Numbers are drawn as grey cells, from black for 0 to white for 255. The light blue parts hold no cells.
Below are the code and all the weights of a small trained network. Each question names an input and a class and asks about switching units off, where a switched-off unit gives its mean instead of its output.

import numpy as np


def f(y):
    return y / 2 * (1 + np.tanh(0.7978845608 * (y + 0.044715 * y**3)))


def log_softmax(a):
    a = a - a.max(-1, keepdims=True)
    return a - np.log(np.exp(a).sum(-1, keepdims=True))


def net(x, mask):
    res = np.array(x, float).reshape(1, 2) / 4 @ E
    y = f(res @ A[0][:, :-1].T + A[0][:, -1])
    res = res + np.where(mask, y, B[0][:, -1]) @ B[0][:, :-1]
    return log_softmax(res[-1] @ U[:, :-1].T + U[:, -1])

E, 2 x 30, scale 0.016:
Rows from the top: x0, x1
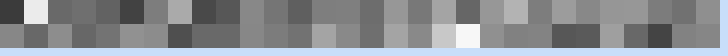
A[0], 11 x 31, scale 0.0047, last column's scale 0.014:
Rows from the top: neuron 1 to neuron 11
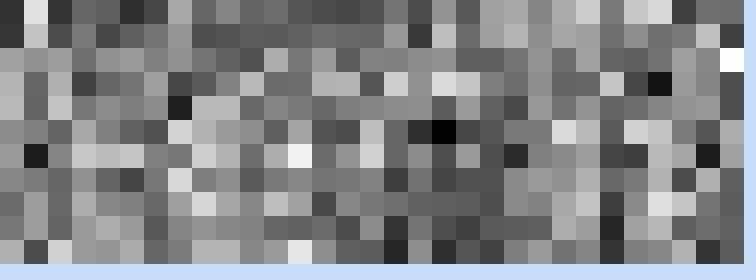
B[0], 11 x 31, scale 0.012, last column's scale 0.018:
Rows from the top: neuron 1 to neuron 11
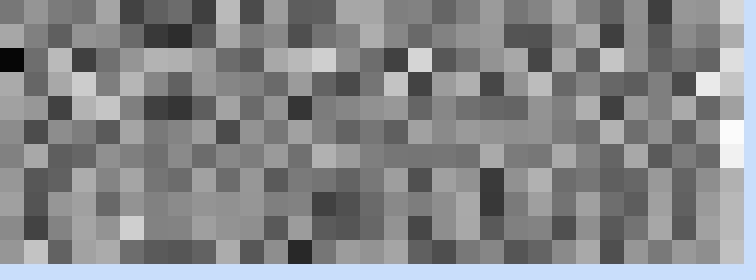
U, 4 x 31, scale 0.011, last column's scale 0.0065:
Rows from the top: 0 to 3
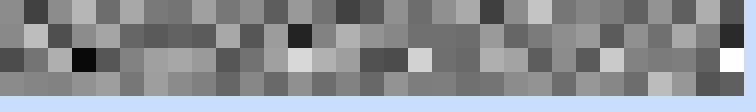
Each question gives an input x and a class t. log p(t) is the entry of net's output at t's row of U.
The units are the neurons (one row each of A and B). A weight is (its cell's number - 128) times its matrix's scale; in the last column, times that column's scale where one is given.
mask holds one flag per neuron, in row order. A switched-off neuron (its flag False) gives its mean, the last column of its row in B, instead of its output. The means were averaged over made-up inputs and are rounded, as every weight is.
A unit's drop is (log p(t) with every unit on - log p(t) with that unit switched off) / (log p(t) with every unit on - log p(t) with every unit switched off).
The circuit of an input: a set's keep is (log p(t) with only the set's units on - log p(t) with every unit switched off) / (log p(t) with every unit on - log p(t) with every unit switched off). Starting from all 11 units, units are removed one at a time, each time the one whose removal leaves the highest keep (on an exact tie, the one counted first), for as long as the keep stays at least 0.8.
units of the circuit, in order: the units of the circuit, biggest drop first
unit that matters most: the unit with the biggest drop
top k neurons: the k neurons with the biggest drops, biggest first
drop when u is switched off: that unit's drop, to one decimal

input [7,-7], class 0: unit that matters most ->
neuron 6
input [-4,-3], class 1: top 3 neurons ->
[neuron 11; neuron 7; neuron 4]
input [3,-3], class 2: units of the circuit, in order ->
[neuron 4; neuron 11]
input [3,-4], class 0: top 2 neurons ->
[neuron 7; neuron 8]
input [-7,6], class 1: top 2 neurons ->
[neuron 7; neuron 5]
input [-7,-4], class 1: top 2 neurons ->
[neuron 11; neuron 7]
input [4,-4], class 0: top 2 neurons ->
[neuron 7; neuron 11]
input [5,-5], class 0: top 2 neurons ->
[neuron 6; neuron 7]
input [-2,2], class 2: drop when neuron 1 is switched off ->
0.0
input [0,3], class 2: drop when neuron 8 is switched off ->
0.2
